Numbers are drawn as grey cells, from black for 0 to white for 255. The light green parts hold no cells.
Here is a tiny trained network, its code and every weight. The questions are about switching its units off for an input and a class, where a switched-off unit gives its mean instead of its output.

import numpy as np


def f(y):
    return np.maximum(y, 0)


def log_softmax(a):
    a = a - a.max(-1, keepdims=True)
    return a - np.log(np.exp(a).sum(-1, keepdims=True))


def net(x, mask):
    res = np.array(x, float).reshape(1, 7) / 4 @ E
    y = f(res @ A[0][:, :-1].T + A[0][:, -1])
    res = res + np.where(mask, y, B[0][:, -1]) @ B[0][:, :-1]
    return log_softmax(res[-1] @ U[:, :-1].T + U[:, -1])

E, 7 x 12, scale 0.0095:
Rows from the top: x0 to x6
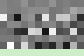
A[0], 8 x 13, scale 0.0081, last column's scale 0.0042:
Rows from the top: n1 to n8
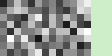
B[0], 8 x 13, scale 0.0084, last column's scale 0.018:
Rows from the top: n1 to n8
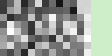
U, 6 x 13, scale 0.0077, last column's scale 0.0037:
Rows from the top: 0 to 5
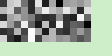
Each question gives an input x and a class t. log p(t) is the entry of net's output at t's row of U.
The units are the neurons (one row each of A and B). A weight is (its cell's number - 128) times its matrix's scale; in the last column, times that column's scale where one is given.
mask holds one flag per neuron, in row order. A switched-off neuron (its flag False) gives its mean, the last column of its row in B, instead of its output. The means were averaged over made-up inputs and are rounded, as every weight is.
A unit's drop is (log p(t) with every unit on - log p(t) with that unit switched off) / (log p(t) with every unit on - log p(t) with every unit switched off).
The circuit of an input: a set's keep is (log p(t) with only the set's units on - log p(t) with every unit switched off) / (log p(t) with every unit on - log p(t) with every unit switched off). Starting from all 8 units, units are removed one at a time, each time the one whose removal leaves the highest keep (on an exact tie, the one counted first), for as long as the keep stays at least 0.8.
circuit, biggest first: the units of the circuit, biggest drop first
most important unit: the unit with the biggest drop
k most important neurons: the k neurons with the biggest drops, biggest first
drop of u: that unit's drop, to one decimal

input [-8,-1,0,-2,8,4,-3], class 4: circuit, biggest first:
[n8]
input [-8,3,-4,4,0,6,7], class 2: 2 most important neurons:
[n5 n6]
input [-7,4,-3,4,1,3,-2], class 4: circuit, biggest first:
[n4 n7]
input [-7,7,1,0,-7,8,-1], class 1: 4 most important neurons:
[n5 n1 n2 n8]
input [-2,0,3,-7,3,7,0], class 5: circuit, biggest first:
[n5 n1]
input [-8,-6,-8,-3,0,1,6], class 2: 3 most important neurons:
[n2 n5 n6]
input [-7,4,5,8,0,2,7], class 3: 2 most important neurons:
[n6 n5]
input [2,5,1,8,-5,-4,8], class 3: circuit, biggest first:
[n1 n6]
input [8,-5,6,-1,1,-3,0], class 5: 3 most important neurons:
[n5 n4 n6]
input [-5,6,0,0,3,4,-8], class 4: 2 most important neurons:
[n8 n7]
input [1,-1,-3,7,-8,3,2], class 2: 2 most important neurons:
[n6 n4]
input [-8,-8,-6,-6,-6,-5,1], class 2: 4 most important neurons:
[n2 n4 n6 n7]
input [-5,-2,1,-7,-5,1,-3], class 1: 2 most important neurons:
[n2 n1]
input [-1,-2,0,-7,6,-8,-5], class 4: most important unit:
n8
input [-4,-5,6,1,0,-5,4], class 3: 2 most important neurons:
[n5 n6]
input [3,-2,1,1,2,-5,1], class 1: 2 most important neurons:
[n1 n2]
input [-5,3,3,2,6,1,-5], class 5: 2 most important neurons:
[n3 n1]
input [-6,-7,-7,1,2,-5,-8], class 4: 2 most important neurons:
[n8 n3]
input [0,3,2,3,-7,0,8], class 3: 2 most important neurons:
[n1 n6]
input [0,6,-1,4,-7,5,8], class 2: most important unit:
n2
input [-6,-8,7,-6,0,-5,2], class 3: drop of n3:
0.0
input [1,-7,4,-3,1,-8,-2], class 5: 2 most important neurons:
[n4 n7]
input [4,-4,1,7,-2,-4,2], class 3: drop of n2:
0.1
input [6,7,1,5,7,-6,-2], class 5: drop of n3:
0.3
